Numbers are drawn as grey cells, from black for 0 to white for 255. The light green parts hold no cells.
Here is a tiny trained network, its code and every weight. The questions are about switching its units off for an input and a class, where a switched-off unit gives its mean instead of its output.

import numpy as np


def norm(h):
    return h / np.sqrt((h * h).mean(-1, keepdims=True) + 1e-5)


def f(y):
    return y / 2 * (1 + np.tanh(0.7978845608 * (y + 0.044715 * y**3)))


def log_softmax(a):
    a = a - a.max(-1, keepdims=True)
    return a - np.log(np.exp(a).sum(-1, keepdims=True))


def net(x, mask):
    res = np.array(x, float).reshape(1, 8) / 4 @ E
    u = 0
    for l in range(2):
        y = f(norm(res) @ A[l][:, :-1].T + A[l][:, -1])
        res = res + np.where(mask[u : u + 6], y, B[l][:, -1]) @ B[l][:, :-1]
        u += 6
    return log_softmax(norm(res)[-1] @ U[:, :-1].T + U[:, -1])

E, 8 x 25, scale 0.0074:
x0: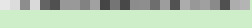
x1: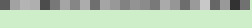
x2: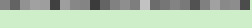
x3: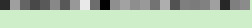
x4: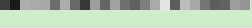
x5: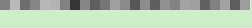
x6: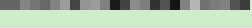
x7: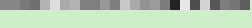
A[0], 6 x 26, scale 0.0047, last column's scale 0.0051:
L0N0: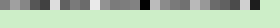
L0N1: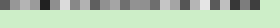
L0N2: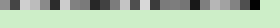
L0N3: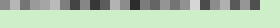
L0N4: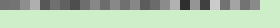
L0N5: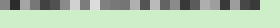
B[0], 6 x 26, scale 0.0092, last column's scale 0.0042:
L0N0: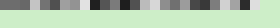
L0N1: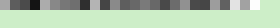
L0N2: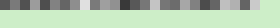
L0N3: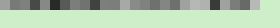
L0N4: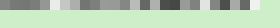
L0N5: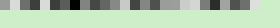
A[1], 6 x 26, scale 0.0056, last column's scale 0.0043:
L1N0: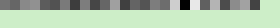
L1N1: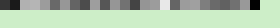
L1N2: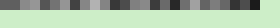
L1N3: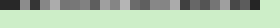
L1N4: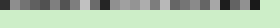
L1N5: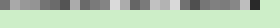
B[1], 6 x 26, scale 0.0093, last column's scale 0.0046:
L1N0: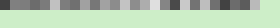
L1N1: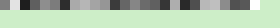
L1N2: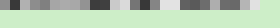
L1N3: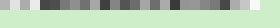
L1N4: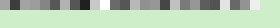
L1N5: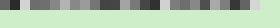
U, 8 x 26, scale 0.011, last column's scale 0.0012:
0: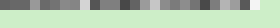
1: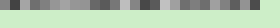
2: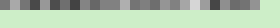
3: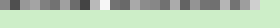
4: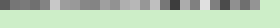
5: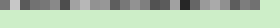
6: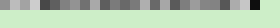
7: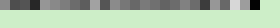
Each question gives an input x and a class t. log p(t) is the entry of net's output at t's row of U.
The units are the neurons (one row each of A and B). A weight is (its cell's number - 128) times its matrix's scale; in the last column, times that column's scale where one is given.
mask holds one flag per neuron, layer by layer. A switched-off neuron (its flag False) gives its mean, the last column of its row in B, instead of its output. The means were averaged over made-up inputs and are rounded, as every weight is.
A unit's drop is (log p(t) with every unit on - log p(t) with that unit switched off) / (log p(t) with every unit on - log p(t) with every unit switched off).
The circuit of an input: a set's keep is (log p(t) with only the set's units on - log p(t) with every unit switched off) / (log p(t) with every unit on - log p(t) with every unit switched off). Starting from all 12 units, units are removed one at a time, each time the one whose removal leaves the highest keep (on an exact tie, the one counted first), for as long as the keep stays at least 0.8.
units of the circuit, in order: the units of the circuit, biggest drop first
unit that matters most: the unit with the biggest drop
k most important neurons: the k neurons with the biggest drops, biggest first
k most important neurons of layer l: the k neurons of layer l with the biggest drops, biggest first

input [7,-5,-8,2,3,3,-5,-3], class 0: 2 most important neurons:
L0N0; L1N3
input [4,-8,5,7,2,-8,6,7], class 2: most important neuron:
L0N5
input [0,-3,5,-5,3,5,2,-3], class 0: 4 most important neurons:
L0N2; L1N4; L0N5; L0N1
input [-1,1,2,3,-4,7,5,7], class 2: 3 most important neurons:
L0N3; L0N4; L1N0
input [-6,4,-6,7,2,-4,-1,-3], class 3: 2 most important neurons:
L1N4; L0N2
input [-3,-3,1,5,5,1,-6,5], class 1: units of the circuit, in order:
L1N5; L0N4
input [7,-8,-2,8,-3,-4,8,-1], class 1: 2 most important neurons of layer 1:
L1N2; L1N3
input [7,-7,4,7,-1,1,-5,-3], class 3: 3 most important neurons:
L1N4; L0N1; L1N3
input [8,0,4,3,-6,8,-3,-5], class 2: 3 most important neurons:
L0N3; L1N3; L1N1
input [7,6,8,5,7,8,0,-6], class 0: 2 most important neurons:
L0N2; L0N5
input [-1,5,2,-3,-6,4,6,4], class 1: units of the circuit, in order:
L1N2; L1N1
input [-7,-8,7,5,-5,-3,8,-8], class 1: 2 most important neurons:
L1N2; L0N1
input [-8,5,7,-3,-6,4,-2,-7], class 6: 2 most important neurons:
L1N3; L0N0
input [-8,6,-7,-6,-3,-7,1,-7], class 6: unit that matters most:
L1N3
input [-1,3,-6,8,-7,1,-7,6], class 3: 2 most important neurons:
L1N4; L0N4
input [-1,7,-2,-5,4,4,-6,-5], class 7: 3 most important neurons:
L0N1; L1N2; L0N4
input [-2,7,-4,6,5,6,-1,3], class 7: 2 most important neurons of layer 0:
L0N1; L0N5
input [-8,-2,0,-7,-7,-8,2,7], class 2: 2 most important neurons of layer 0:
L0N5; L0N4
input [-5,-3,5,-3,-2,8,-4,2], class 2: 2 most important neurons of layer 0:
L0N3; L0N0
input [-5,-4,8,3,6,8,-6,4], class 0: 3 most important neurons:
L0N2; L0N5; L0N1
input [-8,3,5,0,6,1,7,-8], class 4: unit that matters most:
L1N0
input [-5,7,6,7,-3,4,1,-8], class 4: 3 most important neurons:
L1N0; L0N4; L0N0
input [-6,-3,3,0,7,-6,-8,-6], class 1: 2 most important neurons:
L1N5; L0N1
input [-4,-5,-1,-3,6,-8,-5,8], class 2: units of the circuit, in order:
L0N5; L0N4
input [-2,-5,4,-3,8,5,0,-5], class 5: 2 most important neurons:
L1N1; L0N1
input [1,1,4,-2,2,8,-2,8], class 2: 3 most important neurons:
L0N3; L0N4; L1N0
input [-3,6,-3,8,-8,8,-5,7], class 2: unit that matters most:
L1N1
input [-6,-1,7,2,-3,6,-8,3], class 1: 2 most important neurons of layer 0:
L0N0; L0N5
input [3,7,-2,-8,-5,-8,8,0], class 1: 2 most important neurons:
L1N2; L1N4
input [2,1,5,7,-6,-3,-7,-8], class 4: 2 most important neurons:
L1N0; L0N4
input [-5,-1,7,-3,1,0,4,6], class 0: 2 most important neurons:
L0N2; L0N4
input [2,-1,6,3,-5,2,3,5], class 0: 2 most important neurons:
L0N2; L1N1
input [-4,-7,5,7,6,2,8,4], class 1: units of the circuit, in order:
L1N2; L0N1
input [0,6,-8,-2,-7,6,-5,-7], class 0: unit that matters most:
L0N0
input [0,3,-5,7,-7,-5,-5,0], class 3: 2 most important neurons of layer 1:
L1N4; L1N1
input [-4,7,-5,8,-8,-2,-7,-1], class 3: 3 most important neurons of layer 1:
L1N4; L1N1; L1N2
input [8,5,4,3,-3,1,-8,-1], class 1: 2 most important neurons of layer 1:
L1N5; L1N3
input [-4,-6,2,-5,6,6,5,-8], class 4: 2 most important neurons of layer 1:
L1N0; L1N4
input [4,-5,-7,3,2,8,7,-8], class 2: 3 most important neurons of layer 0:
L0N3; L0N1; L0N2
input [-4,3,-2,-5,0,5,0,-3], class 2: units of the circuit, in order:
L0N3
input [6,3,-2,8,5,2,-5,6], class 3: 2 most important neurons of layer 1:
L1N4; L1N3
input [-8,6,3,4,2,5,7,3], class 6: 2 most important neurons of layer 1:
L1N3; L1N5
